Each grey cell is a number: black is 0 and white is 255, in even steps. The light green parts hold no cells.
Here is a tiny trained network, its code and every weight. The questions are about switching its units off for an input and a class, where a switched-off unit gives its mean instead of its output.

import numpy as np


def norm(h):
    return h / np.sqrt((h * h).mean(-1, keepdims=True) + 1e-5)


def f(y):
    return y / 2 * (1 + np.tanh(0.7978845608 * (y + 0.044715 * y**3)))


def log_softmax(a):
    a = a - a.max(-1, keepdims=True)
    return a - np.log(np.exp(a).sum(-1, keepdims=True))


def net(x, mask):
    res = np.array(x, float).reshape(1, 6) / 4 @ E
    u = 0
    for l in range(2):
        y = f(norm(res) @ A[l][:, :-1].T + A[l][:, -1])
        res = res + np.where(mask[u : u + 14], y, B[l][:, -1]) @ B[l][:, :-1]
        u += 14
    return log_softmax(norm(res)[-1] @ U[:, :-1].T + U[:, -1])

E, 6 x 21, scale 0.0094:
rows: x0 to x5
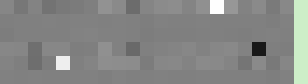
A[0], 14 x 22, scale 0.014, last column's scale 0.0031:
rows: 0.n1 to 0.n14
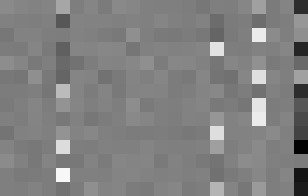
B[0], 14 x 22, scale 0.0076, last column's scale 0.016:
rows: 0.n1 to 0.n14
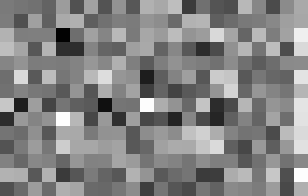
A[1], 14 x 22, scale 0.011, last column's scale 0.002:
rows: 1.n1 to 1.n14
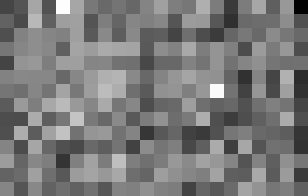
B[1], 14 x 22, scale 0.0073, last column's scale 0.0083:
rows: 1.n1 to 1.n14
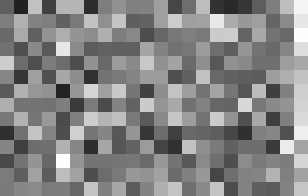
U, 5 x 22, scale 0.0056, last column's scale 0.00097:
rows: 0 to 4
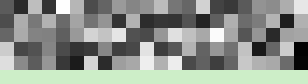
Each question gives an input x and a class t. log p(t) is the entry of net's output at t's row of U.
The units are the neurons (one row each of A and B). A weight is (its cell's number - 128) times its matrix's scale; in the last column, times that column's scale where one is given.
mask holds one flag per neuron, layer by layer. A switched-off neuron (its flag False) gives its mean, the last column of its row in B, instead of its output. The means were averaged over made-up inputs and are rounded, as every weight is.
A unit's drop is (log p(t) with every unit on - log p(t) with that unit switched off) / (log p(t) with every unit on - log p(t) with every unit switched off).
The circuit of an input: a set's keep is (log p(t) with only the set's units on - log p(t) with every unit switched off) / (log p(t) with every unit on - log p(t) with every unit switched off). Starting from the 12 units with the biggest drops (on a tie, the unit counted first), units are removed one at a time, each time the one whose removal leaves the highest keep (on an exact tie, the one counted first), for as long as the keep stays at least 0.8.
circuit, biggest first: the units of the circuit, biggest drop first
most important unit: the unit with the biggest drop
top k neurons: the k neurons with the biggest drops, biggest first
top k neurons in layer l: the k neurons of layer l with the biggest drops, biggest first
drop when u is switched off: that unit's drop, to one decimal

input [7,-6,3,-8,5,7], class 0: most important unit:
0.n9
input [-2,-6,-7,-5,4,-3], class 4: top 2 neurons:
0.n8, 0.n3
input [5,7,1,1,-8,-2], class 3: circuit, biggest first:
0.n4, 1.n11
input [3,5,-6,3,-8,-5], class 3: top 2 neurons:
0.n9, 1.n11
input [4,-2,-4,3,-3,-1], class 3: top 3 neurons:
0.n4, 0.n9, 1.n11
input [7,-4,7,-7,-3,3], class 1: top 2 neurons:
0.n9, 0.n4
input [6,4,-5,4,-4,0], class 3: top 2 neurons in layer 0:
0.n4, 0.n9
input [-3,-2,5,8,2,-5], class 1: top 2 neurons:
0.n8, 0.n3
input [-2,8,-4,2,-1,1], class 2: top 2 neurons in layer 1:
1.n9, 1.n2
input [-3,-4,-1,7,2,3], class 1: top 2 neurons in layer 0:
0.n8, 0.n3
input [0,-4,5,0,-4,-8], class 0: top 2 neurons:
0.n13, 0.n9
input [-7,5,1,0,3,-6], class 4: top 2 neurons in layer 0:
0.n9, 0.n6
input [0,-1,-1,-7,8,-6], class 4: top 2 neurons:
0.n13, 0.n3
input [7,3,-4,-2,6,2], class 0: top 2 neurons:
0.n10, 0.n11
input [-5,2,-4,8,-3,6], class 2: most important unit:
0.n13
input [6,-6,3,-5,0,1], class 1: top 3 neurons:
0.n4, 0.n9, 0.n6
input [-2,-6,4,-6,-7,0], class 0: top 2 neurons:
0.n13, 0.n3
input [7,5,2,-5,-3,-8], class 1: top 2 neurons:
0.n4, 0.n9
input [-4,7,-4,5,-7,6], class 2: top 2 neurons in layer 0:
0.n3, 0.n11
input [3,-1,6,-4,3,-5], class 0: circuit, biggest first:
0.n8
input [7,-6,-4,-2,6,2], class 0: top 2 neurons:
0.n10, 0.n11
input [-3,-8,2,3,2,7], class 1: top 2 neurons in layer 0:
0.n8, 0.n3
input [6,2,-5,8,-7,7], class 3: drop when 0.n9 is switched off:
0.1
